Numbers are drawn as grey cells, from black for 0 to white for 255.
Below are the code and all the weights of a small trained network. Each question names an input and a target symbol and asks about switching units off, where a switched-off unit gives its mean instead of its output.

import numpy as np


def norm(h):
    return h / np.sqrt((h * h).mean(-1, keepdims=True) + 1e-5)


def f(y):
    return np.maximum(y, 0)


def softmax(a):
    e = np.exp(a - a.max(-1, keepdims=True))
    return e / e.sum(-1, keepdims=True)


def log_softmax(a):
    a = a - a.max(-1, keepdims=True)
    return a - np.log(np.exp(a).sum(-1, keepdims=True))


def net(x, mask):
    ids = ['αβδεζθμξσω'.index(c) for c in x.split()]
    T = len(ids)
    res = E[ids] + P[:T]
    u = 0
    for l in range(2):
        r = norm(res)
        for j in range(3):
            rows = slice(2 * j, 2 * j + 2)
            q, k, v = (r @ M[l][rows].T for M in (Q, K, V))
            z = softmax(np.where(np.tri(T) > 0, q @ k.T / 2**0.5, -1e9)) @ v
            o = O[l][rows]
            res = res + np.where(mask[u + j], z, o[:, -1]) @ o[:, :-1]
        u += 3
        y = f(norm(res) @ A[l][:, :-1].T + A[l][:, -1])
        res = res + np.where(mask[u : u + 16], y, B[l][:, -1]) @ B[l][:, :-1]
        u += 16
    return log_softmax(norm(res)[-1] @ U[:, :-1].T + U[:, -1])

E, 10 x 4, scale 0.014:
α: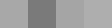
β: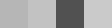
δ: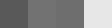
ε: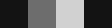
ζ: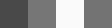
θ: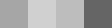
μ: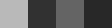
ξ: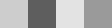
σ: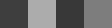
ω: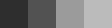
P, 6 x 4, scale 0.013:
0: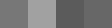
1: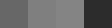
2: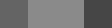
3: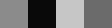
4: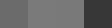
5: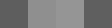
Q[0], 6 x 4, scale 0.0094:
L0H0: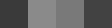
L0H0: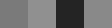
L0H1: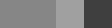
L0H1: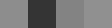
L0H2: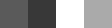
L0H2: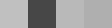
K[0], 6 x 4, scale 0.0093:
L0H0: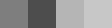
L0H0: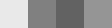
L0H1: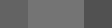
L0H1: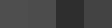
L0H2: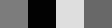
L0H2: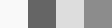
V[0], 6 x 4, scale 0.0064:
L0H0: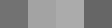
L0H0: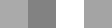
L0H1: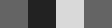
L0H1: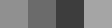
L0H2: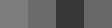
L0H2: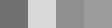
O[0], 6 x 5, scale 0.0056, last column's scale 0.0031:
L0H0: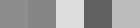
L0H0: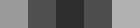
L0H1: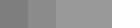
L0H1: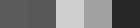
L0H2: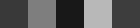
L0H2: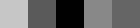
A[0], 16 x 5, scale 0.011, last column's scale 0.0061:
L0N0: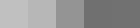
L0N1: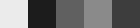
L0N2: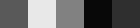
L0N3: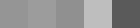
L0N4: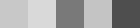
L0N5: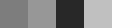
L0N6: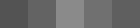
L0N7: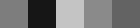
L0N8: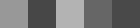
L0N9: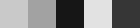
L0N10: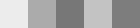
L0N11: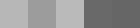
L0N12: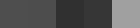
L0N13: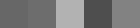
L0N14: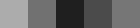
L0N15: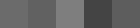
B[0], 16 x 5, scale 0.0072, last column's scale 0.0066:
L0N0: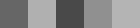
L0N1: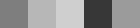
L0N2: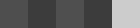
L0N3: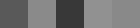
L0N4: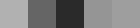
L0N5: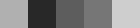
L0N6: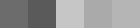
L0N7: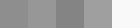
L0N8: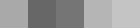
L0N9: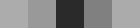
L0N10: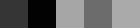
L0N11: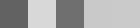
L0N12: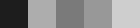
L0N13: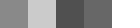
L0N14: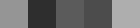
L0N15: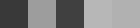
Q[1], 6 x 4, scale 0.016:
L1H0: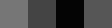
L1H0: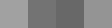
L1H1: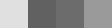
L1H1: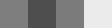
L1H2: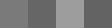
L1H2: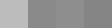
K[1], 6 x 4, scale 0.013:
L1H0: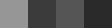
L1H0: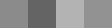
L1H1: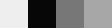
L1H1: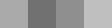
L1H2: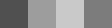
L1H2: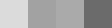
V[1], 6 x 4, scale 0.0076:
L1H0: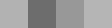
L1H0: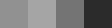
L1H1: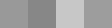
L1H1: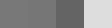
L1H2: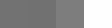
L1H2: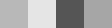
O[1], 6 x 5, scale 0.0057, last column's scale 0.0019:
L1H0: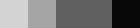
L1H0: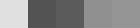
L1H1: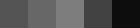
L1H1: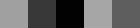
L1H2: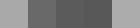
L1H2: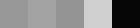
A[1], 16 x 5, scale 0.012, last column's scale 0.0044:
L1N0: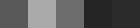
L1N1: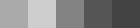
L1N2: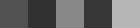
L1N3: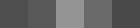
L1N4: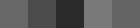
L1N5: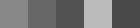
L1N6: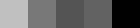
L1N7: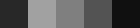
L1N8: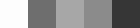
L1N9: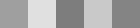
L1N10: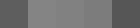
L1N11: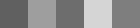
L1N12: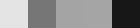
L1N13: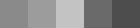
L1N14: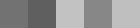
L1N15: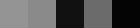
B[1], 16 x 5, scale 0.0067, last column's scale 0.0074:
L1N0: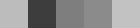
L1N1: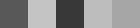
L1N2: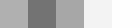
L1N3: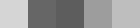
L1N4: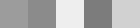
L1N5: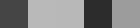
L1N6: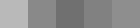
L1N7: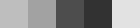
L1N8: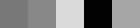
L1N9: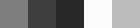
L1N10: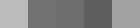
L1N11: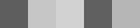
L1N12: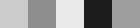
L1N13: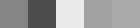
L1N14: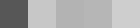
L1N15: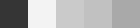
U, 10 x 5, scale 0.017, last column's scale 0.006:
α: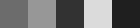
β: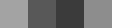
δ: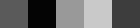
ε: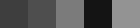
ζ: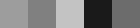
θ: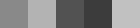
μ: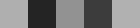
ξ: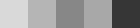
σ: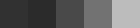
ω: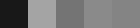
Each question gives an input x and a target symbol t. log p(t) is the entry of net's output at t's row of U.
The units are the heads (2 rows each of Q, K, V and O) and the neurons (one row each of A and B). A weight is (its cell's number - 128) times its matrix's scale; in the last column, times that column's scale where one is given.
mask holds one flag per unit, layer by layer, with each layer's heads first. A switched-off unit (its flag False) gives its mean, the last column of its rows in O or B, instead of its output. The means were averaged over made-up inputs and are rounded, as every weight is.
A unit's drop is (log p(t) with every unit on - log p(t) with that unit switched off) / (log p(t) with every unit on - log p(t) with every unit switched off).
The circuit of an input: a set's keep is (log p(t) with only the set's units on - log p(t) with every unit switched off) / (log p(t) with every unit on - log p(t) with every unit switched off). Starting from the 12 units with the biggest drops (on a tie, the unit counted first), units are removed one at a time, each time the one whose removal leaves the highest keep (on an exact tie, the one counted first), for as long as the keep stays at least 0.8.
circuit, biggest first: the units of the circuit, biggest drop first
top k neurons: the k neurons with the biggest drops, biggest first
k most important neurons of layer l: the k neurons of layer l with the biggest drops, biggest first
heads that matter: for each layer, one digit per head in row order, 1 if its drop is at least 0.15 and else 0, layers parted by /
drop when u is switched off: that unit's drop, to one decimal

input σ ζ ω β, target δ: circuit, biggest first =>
L0N10
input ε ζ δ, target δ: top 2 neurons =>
L0N13, L0N5
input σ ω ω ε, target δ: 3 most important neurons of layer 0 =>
L0N8, L0N1, L0N15
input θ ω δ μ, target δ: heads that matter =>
001 / 000
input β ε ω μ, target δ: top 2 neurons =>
L0N8, L1N2
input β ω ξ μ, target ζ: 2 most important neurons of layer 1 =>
L1N8, L1N9
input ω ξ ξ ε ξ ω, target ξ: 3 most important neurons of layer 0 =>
L0N11, L0N10, L0N2
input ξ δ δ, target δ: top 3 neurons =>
L0N5, L0N13, L0N11
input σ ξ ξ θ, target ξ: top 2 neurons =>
L0N11, L1N9
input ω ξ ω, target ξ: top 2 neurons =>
L0N11, L1N7
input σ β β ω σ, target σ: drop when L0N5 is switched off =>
0.2
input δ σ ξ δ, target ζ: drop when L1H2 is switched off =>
0.1
